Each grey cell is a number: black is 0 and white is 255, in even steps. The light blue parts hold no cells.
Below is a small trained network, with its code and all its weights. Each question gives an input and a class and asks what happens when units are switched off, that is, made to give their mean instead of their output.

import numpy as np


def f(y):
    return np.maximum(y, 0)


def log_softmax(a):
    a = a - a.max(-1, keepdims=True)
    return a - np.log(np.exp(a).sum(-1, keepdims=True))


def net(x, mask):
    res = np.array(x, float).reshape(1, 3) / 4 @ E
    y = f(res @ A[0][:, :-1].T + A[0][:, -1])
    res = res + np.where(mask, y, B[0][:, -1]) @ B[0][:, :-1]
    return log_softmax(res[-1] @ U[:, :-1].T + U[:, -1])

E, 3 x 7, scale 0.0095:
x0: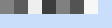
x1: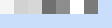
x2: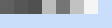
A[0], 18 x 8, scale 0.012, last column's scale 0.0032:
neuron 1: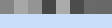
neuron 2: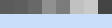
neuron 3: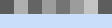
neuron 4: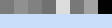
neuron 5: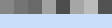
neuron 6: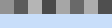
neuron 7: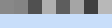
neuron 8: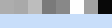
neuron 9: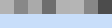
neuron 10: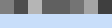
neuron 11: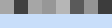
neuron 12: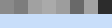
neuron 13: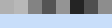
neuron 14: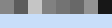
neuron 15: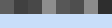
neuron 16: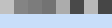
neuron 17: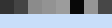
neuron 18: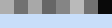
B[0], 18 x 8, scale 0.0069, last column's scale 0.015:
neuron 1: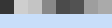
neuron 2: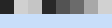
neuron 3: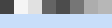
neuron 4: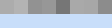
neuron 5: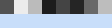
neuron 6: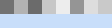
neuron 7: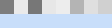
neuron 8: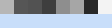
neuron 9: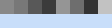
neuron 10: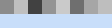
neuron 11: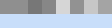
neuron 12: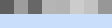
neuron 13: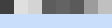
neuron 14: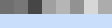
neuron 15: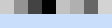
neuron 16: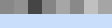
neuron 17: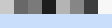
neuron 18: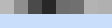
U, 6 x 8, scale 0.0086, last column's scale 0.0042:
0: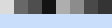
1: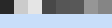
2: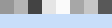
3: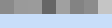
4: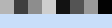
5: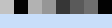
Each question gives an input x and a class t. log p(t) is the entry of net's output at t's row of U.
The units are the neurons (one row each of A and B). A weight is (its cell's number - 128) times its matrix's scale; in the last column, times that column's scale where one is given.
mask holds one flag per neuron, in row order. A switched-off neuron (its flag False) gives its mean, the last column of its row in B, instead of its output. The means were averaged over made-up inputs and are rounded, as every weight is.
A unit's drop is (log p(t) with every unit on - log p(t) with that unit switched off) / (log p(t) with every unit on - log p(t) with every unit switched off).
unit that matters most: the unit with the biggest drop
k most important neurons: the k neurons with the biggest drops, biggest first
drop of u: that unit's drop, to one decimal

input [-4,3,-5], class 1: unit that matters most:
neuron 13
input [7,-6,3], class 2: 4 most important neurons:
(neuron 6; neuron 8; neuron 10; neuron 14)
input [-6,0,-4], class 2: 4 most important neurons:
(neuron 7; neuron 2; neuron 5; neuron 3)
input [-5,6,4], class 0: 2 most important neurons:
(neuron 8; neuron 6)
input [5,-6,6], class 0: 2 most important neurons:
(neuron 17; neuron 15)
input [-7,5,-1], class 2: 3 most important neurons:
(neuron 7; neuron 17; neuron 15)
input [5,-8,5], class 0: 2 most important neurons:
(neuron 17; neuron 15)
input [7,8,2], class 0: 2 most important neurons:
(neuron 8; neuron 9)
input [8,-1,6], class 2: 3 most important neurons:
(neuron 6; neuron 10; neuron 14)
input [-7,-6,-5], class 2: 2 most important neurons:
(neuron 7; neuron 8)
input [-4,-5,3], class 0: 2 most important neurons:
(neuron 15; neuron 6)
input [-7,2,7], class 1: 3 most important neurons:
(neuron 5; neuron 2; neuron 3)
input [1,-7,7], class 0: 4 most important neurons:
(neuron 15; neuron 17; neuron 13; neuron 1)
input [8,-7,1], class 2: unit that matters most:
neuron 6
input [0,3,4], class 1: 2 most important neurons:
(neuron 17; neuron 15)
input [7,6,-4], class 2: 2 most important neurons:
(neuron 6; neuron 17)
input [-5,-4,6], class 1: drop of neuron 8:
0.1
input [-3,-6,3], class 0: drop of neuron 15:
0.2
